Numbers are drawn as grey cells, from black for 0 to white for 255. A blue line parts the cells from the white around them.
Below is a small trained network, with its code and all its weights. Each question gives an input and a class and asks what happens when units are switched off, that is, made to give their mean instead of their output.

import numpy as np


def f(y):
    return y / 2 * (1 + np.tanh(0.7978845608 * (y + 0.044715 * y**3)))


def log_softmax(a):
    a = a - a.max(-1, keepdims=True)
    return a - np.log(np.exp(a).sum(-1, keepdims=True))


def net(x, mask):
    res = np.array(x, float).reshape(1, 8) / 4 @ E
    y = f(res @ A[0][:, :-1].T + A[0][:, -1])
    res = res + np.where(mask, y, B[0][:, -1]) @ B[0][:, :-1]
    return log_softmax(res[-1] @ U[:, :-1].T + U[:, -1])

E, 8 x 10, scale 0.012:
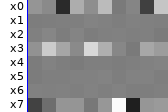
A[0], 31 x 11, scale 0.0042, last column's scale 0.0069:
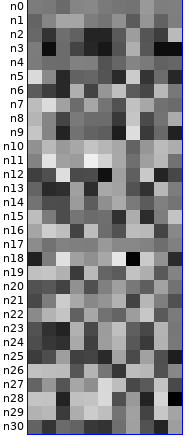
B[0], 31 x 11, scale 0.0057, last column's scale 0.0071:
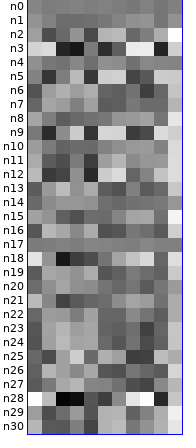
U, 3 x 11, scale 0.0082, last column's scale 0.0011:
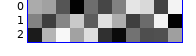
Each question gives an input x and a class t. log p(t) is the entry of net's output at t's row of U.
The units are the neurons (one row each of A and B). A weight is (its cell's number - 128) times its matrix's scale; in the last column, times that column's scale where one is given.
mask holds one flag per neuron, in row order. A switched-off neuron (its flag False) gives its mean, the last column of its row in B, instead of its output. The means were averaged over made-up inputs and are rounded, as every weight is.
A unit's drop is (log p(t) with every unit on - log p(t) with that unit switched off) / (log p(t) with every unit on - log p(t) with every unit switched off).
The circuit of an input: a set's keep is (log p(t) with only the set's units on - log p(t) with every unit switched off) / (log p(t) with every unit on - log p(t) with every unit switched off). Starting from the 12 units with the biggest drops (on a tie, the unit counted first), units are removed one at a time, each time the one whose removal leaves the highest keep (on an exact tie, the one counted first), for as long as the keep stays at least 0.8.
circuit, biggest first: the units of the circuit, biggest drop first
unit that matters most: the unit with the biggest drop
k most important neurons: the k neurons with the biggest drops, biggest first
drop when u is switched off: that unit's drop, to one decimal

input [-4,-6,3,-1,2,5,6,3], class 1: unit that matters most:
n3
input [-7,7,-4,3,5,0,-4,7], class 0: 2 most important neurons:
n18, n21
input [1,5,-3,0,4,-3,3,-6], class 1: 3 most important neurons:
n9, n5, n3
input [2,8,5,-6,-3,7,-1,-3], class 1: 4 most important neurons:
n9, n28, n5, n2
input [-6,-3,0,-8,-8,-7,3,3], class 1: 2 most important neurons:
n25, n12
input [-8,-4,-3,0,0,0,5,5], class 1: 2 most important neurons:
n12, n25
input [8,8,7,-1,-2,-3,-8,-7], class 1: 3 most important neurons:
n9, n5, n29
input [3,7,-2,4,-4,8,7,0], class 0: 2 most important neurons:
n9, n5
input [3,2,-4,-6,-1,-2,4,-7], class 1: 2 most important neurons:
n9, n5
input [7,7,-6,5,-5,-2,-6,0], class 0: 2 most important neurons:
n28, n9
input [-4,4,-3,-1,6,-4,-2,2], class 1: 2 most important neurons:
n3, n28
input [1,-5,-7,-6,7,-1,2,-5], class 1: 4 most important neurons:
n9, n5, n28, n2
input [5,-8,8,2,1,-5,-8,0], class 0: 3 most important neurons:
n28, n9, n5
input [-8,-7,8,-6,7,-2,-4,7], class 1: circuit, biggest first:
n25
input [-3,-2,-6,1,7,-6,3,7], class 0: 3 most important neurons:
n18, n9, n21
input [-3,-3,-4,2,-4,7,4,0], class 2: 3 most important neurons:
n28, n3, n18
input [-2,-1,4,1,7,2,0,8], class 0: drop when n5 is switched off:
0.2
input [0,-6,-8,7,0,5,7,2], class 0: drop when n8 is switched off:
-0.1
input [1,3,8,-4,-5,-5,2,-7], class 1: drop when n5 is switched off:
0.8
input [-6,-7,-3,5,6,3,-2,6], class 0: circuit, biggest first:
n18
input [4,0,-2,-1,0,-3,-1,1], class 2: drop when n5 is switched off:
0.1
